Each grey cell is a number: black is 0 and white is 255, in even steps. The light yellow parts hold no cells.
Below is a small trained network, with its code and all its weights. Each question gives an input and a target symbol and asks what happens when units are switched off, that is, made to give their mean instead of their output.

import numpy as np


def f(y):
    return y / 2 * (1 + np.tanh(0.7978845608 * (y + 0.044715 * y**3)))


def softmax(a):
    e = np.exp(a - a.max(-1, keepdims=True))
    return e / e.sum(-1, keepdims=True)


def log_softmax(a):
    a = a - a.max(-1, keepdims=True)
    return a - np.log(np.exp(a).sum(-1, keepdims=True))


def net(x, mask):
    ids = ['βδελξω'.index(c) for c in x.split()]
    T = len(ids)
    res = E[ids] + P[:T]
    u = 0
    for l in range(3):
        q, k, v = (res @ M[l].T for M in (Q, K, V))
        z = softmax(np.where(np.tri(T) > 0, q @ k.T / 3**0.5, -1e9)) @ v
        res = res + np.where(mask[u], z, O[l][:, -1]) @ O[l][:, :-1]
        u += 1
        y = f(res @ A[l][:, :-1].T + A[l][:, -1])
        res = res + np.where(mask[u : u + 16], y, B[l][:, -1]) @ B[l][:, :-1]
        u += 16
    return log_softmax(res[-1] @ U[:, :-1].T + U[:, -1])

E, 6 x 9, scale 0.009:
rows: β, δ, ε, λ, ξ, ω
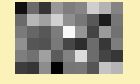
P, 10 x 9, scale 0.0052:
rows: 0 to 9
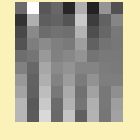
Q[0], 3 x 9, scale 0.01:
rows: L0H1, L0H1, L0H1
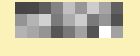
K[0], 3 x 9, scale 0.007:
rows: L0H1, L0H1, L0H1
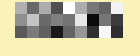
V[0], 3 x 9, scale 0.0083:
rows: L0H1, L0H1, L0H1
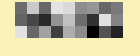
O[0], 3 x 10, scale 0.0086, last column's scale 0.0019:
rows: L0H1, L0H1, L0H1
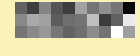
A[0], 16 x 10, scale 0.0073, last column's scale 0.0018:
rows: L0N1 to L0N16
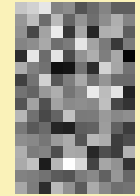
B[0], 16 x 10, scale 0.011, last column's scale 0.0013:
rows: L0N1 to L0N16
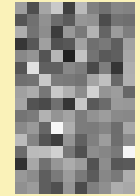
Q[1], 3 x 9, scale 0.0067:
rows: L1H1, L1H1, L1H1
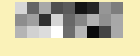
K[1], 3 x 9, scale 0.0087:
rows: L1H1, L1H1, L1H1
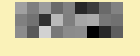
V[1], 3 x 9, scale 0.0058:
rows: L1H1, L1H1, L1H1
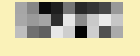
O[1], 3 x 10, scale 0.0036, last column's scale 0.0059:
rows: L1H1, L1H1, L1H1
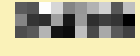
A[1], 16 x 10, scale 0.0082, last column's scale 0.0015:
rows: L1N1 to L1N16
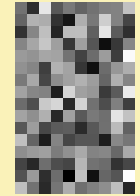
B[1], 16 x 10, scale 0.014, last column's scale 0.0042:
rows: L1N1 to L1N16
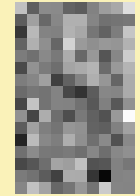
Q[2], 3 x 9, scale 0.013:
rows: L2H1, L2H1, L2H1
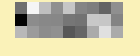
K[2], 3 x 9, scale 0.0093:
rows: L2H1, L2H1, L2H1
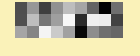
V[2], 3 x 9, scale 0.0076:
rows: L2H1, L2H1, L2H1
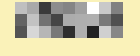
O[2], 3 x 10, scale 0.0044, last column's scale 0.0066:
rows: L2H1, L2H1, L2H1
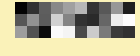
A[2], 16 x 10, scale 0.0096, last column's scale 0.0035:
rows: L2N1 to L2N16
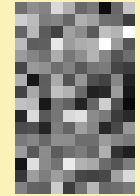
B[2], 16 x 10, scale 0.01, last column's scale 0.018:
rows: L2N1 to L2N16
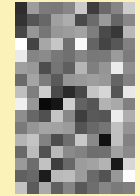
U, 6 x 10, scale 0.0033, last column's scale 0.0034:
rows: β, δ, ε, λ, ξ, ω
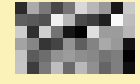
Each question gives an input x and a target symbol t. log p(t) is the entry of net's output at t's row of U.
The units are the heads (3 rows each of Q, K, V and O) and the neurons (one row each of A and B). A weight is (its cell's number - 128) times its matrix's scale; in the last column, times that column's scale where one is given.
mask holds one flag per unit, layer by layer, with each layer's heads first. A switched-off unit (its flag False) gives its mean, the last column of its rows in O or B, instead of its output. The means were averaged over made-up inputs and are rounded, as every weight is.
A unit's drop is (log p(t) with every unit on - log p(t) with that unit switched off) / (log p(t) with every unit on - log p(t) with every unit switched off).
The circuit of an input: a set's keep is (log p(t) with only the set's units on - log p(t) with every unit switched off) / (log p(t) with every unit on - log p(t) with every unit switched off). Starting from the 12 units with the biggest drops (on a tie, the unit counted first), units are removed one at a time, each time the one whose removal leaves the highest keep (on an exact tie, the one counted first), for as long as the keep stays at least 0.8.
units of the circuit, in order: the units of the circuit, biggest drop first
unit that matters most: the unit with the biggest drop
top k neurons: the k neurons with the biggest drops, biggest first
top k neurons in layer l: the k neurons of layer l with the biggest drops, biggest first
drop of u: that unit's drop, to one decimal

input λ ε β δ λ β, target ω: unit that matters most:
L1N4
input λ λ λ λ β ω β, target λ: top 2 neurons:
(L2N9 L1N10)
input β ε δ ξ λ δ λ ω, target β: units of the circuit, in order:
(L1N3 L2N14)
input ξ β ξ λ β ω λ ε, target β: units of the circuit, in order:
(L0N14 L2N14)
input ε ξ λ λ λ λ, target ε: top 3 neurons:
(L2N15 L2N1 L2N3)
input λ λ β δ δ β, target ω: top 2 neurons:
(L2N4 L2N8)
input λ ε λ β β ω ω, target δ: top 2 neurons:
(L1N3 L0N6)
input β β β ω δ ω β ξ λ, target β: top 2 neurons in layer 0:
(L0N7 L0N13)
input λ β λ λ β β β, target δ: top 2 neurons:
(L2N10 L2N11)
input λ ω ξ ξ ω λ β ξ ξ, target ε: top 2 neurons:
(L2N15 L2N1)
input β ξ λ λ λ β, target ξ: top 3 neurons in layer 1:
(L1N10 L1N4 L1N11)
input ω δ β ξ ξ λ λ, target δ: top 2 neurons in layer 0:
(L0N7 L0N5)
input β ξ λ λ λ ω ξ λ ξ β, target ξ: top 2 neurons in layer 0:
(L0N9 L0N7)
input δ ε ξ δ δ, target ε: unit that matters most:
L0H1
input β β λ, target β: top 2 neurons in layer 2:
(L2N1 L2N14)
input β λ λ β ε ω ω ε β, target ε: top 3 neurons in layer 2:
(L2N15 L2N1 L2N16)
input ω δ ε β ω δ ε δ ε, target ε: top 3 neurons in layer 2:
(L2N15 L2N1 L2N3)
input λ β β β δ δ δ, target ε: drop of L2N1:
0.2
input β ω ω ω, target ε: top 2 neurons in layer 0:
(L0N1 L0N14)
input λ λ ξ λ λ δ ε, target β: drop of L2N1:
0.1
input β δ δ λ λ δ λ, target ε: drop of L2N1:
0.4
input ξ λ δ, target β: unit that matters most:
L0N5
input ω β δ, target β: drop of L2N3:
0.1
